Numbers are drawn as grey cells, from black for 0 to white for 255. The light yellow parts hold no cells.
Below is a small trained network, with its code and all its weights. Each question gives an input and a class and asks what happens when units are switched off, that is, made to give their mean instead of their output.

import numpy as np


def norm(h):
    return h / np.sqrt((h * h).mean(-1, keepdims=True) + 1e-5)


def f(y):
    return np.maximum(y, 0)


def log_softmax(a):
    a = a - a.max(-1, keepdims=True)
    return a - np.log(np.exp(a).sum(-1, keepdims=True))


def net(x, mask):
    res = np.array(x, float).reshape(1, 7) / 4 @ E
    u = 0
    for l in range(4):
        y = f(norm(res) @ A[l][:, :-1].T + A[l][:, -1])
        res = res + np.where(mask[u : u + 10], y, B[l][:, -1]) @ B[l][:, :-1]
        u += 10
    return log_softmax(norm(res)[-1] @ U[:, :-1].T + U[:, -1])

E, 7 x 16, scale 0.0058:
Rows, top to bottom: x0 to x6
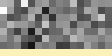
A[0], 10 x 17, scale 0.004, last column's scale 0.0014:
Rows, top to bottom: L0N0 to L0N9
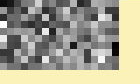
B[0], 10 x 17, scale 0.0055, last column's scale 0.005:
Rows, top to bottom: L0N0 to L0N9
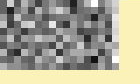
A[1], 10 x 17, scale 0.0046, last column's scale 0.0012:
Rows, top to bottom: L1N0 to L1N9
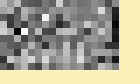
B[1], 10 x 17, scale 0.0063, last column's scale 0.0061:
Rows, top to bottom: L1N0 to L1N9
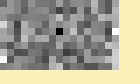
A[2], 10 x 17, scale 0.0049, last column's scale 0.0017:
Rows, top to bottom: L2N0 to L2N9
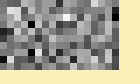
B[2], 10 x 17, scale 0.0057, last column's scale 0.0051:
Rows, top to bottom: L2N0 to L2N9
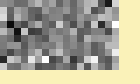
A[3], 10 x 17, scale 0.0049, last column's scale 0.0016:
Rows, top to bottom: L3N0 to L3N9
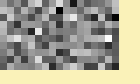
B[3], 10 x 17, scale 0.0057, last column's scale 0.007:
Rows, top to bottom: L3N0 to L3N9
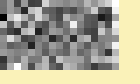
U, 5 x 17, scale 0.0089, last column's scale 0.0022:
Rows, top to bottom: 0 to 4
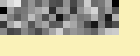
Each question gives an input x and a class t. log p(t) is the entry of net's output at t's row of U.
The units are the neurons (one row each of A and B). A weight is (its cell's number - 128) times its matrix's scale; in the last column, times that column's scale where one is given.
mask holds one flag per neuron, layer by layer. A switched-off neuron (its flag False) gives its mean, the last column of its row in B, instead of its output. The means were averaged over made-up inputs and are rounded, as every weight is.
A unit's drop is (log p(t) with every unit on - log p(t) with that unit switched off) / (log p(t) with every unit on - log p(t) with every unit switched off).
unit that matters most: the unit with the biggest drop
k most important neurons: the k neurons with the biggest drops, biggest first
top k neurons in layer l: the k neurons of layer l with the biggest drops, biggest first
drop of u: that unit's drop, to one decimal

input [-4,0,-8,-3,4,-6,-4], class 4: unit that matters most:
L0N0
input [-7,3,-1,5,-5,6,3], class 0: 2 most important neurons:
(L1N4 L0N7)
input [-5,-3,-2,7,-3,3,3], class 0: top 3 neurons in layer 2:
(L2N3 L2N7 L2N1)
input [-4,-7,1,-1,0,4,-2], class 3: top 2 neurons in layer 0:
(L0N2 L0N8)
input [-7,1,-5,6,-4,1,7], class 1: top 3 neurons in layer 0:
(L0N3 L0N7 L0N2)
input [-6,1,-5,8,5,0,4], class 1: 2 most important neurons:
(L2N8 L0N3)
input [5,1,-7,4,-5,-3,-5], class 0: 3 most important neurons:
(L0N5 L3N5 L0N7)
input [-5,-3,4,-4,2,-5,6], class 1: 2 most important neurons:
(L0N0 L2N8)
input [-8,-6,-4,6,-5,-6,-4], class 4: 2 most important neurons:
(L1N4 L2N4)
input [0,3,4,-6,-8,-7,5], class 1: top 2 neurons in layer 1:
(L1N4 L1N8)
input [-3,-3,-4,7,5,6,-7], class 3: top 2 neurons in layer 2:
(L2N3 L2N7)
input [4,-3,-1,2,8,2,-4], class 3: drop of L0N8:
0.1
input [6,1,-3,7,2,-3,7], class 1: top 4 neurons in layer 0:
(L0N5 L0N7 L0N3 L0N2)
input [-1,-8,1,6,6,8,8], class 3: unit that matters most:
L3N2
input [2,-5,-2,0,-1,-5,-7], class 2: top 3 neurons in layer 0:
(L0N7 L0N1 L0N5)
